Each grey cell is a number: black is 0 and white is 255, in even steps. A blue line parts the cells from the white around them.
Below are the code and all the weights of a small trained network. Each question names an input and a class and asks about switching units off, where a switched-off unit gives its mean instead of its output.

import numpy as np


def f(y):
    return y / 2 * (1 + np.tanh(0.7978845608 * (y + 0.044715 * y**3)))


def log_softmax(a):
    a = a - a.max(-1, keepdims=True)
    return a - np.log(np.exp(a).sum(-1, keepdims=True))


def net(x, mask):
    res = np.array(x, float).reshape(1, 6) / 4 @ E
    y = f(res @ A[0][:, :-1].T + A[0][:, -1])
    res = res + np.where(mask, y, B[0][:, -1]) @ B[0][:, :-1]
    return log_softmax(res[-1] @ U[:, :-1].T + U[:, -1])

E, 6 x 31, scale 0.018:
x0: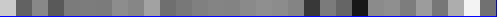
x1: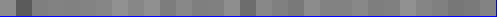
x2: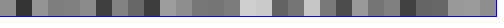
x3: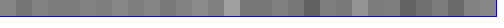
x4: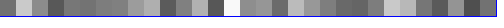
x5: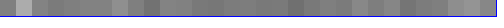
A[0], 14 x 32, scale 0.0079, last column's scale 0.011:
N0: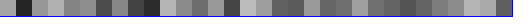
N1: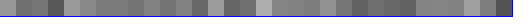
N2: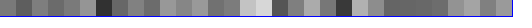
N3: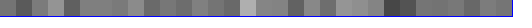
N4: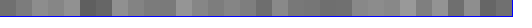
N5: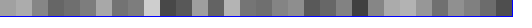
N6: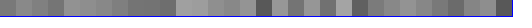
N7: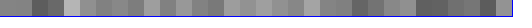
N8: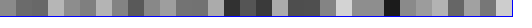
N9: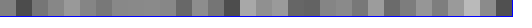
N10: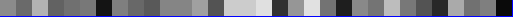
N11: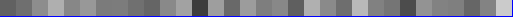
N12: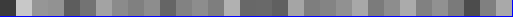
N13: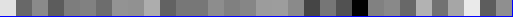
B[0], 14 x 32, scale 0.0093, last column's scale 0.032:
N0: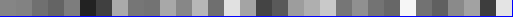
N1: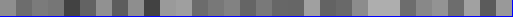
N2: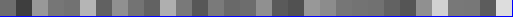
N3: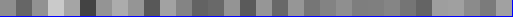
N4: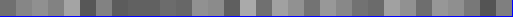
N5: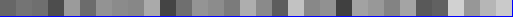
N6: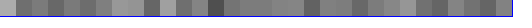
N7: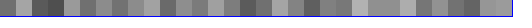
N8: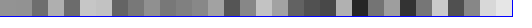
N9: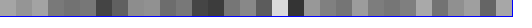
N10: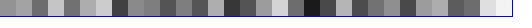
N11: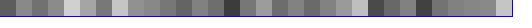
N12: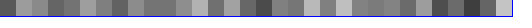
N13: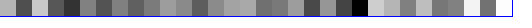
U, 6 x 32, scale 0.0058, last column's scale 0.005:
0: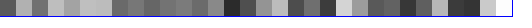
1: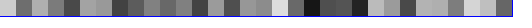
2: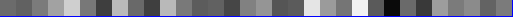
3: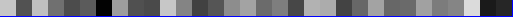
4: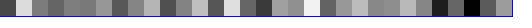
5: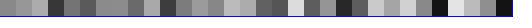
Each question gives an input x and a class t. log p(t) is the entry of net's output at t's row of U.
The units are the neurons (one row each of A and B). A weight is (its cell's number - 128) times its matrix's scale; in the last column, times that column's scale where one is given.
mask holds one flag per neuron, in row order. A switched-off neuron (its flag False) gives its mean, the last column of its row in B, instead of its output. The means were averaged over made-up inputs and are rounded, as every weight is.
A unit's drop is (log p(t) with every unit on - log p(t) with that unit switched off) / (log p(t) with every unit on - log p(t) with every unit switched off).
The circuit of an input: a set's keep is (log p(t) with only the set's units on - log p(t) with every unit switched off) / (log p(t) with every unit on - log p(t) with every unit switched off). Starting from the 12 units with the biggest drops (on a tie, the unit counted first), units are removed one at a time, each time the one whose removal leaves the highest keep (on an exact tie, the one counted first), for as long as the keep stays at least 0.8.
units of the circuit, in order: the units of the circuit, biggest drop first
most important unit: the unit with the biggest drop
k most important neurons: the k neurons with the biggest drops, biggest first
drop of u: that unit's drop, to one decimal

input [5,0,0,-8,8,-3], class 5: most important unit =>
N5
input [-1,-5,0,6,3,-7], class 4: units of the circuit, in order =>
(N8 N13)
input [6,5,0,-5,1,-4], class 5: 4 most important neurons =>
(N10 N8 N2 N5)
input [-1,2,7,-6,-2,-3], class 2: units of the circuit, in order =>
(N13 N0)
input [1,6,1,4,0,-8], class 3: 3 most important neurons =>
(N10 N8 N5)
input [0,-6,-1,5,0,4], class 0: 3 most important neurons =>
(N13 N0 N5)
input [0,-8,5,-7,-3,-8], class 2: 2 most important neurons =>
(N13 N11)
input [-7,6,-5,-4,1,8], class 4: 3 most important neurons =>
(N10 N12 N2)
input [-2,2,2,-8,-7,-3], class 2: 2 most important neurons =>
(N0 N13)
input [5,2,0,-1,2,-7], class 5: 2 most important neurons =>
(N10 N8)
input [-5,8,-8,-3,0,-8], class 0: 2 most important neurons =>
(N8 N0)
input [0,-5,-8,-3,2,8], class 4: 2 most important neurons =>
(N13 N12)
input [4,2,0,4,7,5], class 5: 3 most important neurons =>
(N5 N8 N2)
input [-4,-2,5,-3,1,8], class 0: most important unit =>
N10
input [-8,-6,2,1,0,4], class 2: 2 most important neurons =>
(N8 N10)
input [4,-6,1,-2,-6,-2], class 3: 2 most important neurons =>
(N0 N10)
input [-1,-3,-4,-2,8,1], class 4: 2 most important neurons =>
(N12 N13)
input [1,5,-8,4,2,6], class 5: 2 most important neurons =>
(N5 N10)
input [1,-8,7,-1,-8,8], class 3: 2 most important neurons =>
(N0 N9)
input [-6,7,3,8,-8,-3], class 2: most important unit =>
N0
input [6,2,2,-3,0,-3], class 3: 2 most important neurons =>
(N8 N10)
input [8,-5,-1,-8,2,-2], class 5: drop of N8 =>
0.2
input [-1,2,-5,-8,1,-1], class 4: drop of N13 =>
0.3
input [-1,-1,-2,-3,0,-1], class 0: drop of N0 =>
0.7
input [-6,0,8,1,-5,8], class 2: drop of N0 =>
0.0
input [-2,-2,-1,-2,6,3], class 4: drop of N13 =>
0.1
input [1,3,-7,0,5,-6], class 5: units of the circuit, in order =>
(N5)
